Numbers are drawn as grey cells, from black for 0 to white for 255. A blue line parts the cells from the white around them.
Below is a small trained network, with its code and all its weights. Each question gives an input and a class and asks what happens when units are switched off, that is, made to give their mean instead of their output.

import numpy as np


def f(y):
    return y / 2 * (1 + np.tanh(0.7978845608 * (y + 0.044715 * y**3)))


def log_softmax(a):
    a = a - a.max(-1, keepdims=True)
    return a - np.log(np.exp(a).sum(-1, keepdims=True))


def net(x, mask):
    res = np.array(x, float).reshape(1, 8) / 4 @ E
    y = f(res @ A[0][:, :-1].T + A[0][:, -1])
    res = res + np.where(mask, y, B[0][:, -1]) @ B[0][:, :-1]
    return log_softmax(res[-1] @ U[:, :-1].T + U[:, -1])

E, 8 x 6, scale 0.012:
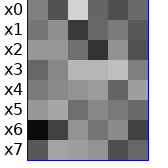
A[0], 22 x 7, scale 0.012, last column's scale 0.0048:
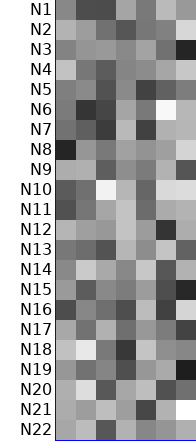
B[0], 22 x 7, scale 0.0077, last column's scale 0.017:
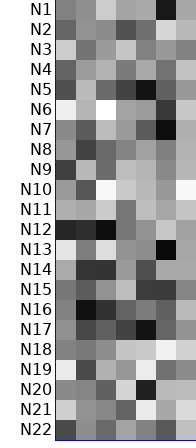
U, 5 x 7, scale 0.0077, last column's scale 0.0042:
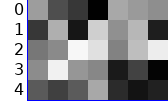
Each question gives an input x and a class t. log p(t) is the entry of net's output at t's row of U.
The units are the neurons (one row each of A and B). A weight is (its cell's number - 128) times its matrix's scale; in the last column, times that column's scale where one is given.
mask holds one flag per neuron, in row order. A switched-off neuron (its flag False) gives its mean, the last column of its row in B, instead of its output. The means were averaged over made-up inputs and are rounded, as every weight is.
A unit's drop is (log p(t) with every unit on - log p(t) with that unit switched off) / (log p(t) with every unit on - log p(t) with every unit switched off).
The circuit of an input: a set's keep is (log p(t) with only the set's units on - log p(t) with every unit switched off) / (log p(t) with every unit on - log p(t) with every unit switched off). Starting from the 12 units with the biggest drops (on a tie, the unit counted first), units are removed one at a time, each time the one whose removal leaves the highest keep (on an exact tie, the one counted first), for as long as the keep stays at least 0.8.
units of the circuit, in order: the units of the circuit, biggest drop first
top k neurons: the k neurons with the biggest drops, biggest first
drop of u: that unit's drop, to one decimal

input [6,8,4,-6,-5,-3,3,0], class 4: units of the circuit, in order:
[N21]
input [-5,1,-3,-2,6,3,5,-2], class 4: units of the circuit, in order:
[N10, N18, N21]
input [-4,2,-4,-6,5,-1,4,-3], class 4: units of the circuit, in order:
[N10, N7]
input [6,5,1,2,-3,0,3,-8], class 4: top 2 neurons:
[N21, N15]
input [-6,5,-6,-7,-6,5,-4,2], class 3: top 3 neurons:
[N5, N10, N7]
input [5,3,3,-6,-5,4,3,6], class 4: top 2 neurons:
[N21, N16]
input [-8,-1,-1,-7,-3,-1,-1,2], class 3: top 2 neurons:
[N10, N5]
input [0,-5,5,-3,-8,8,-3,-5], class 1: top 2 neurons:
[N10, N6]
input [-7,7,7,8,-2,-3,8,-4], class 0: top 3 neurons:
[N16, N7, N22]
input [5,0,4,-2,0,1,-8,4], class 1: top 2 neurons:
[N10, N6]
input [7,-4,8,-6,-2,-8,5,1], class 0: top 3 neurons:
[N7, N20, N22]
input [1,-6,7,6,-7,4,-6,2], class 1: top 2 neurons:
[N12, N10]
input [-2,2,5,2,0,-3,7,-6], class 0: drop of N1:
0.1
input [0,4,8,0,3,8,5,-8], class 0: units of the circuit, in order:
[N16]
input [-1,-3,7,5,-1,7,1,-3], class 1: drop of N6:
0.0
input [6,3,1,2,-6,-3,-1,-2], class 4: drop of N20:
-0.1
